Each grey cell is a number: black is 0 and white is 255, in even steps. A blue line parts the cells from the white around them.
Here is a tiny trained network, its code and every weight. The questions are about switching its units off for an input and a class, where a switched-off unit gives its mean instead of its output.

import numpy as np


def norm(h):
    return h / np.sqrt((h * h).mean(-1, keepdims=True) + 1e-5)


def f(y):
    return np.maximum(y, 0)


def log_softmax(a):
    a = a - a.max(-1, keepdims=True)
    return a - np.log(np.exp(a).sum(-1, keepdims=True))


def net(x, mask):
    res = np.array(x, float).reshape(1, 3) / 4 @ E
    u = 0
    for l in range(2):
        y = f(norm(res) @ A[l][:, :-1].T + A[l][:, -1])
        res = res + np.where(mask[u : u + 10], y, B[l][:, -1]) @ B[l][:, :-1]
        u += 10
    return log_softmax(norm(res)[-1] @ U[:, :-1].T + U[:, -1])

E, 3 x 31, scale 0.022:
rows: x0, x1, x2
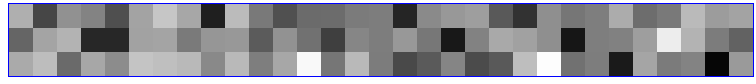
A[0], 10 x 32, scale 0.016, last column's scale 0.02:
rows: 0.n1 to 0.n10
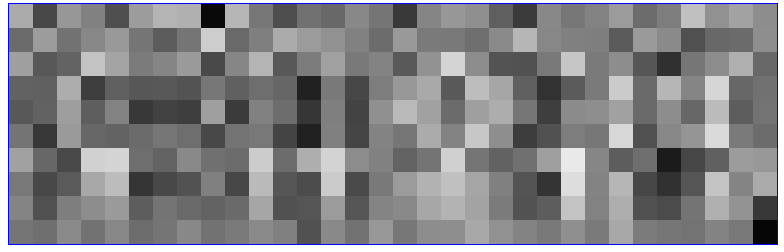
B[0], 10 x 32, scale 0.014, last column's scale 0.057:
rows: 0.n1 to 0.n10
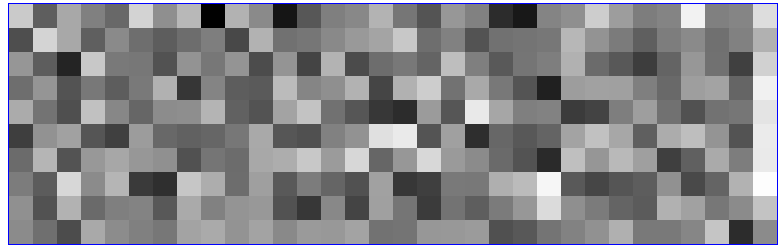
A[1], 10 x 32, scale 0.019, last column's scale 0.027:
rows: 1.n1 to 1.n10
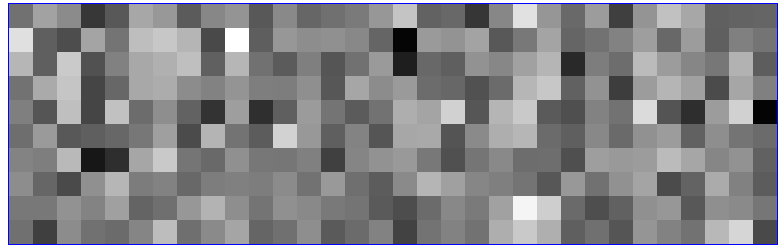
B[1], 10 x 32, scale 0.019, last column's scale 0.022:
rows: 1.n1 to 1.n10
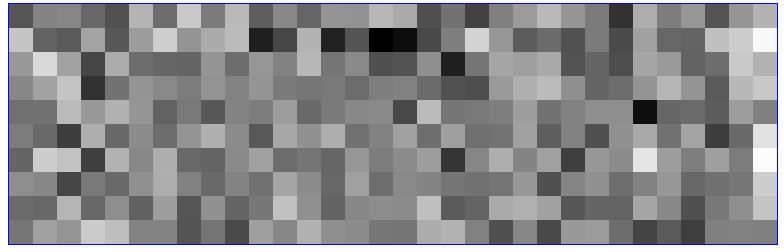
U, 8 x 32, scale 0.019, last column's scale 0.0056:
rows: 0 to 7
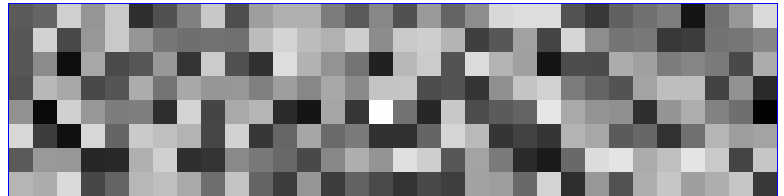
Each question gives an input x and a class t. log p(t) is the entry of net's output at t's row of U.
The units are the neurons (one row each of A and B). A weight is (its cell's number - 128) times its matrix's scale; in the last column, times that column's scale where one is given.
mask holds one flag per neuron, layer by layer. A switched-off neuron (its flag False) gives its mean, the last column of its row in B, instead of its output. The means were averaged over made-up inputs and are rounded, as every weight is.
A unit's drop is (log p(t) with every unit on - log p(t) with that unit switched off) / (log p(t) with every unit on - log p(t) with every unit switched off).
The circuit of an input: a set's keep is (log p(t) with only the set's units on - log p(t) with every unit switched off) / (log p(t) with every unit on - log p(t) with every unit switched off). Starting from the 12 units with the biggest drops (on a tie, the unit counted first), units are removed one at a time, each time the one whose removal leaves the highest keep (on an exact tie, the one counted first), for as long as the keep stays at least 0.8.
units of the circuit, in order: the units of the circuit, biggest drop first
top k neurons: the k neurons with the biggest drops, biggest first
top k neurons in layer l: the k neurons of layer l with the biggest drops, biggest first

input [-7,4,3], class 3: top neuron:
(0.n7)
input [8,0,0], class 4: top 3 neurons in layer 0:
(0.n5; 0.n6; 0.n4)
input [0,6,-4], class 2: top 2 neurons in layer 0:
(0.n1; 0.n5)
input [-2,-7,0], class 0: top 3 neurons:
(0.n8; 0.n1; 0.n4)
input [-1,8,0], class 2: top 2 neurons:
(0.n1; 0.n6)
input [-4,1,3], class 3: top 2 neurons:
(0.n7; 0.n4)
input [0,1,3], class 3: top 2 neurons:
(0.n7; 0.n5)
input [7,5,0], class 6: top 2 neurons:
(0.n8; 0.n5)
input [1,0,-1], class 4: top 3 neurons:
(0.n8; 0.n6; 0.n9)
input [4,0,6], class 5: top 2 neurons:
(0.n8; 0.n9)
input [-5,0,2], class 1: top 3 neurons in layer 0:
(0.n8; 0.n9; 0.n6)
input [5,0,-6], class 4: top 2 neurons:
(0.n8; 0.n9)
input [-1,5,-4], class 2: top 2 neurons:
(0.n5; 0.n1)
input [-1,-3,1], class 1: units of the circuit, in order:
(0.n7)
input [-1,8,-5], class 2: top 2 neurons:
(0.n1; 0.n5)
